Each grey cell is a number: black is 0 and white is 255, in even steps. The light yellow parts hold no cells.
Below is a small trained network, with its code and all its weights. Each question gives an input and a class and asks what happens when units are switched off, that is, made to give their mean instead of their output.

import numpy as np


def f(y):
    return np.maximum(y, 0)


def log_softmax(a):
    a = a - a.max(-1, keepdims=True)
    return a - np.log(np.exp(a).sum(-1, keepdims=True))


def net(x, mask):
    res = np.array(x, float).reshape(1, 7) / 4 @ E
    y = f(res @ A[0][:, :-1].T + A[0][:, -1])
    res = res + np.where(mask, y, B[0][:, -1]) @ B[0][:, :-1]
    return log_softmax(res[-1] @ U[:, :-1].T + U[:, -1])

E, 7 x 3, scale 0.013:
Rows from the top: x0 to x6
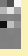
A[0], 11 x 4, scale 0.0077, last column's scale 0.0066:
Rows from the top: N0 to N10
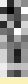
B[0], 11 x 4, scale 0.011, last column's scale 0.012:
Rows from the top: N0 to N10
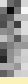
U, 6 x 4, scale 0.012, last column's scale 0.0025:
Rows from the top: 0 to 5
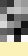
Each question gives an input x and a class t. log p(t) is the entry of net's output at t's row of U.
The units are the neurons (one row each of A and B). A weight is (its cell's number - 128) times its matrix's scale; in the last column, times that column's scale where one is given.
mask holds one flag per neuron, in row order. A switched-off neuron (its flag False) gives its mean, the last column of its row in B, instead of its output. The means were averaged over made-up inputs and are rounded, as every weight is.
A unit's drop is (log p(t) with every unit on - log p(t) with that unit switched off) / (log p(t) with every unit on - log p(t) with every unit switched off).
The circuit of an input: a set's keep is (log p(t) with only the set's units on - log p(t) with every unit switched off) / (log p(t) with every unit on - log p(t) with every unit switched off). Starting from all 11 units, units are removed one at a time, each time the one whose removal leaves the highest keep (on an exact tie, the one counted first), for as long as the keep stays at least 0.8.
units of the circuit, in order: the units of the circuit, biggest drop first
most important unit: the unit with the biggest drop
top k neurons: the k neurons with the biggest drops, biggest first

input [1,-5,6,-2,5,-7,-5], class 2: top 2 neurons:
[N8; N7]
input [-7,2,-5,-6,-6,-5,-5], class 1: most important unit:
N1
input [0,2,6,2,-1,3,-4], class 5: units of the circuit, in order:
[N1; N10; N8]
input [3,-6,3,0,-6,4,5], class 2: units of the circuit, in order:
[N8; N7; N10]
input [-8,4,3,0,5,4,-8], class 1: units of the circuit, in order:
[N8; N7]
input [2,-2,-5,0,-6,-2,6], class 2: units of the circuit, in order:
[N8; N7]
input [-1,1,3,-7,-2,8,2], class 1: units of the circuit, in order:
[N1; N8]
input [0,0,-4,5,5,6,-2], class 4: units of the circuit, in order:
[N10; N8; N3]
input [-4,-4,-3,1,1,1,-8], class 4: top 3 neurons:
[N3; N4; N10]
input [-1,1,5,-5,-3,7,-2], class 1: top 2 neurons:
[N1; N8]
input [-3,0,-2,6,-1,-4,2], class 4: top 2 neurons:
[N9; N3]
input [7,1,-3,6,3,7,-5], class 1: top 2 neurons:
[N1; N4]
